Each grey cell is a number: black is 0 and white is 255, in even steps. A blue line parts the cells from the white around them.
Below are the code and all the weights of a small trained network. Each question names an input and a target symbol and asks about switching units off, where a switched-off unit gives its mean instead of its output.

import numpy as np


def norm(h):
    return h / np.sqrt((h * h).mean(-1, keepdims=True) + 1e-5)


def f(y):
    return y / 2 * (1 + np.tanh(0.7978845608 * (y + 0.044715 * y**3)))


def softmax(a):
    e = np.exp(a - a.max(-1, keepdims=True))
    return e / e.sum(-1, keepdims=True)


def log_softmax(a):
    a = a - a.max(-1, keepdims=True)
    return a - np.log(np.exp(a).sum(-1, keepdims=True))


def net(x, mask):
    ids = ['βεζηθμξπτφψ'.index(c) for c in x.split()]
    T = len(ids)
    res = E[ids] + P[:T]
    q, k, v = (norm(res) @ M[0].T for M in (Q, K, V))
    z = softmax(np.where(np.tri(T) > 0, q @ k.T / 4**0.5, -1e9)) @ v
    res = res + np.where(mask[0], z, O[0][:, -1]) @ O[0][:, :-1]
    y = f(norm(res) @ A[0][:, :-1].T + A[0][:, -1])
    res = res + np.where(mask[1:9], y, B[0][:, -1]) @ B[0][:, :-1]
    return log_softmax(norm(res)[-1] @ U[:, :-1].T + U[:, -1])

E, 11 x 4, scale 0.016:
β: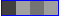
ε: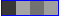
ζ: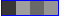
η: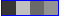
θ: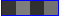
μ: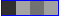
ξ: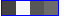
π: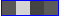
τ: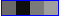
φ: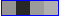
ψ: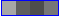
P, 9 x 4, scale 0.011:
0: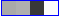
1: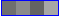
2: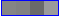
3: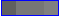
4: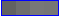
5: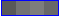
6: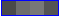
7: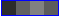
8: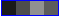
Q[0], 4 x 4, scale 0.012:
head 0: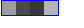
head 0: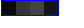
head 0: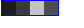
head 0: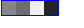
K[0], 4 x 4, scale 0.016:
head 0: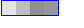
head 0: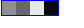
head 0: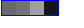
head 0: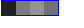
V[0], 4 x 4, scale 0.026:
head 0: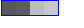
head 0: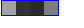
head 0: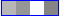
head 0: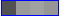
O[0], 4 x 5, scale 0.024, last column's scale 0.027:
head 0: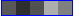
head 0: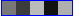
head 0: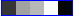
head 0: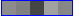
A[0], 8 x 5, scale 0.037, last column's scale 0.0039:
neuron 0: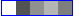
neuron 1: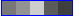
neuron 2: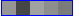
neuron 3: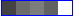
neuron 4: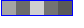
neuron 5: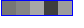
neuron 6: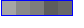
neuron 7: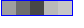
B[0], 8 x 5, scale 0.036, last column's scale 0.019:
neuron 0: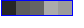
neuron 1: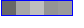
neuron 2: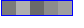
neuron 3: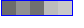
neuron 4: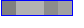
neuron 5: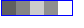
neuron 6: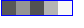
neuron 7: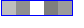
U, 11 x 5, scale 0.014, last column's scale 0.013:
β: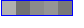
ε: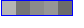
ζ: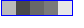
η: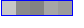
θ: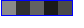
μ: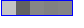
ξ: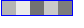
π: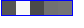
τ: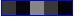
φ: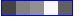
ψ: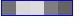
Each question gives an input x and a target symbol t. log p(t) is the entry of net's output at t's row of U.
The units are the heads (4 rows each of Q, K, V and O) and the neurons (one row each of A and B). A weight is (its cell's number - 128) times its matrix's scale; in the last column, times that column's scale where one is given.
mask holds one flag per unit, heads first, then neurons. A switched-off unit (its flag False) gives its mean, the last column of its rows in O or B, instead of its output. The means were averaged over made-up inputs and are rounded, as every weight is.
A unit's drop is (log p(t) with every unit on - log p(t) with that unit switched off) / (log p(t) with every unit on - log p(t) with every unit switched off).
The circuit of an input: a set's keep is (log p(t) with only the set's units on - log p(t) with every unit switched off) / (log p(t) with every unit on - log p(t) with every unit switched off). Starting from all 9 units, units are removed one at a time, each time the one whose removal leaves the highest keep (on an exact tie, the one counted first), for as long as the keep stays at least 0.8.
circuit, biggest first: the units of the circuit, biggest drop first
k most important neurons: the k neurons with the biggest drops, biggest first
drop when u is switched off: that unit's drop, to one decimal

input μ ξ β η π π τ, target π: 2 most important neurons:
neuron 6; neuron 7
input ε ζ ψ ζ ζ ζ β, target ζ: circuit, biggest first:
head 0; neuron 5; neuron 3; neuron 2
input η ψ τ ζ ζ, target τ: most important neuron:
neuron 7
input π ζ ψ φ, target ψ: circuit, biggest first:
head 0; neuron 4
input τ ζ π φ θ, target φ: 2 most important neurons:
neuron 3; neuron 2
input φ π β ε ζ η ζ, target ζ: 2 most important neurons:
neuron 5; neuron 3
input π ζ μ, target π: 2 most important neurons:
neuron 6; neuron 3
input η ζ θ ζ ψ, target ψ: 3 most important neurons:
neuron 1; neuron 4; neuron 5
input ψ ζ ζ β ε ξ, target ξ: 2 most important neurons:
neuron 7; neuron 5
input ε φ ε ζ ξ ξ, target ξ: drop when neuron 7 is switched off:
0.3
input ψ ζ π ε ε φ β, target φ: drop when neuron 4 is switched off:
0.0
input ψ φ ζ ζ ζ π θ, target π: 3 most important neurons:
neuron 6; neuron 7; neuron 5
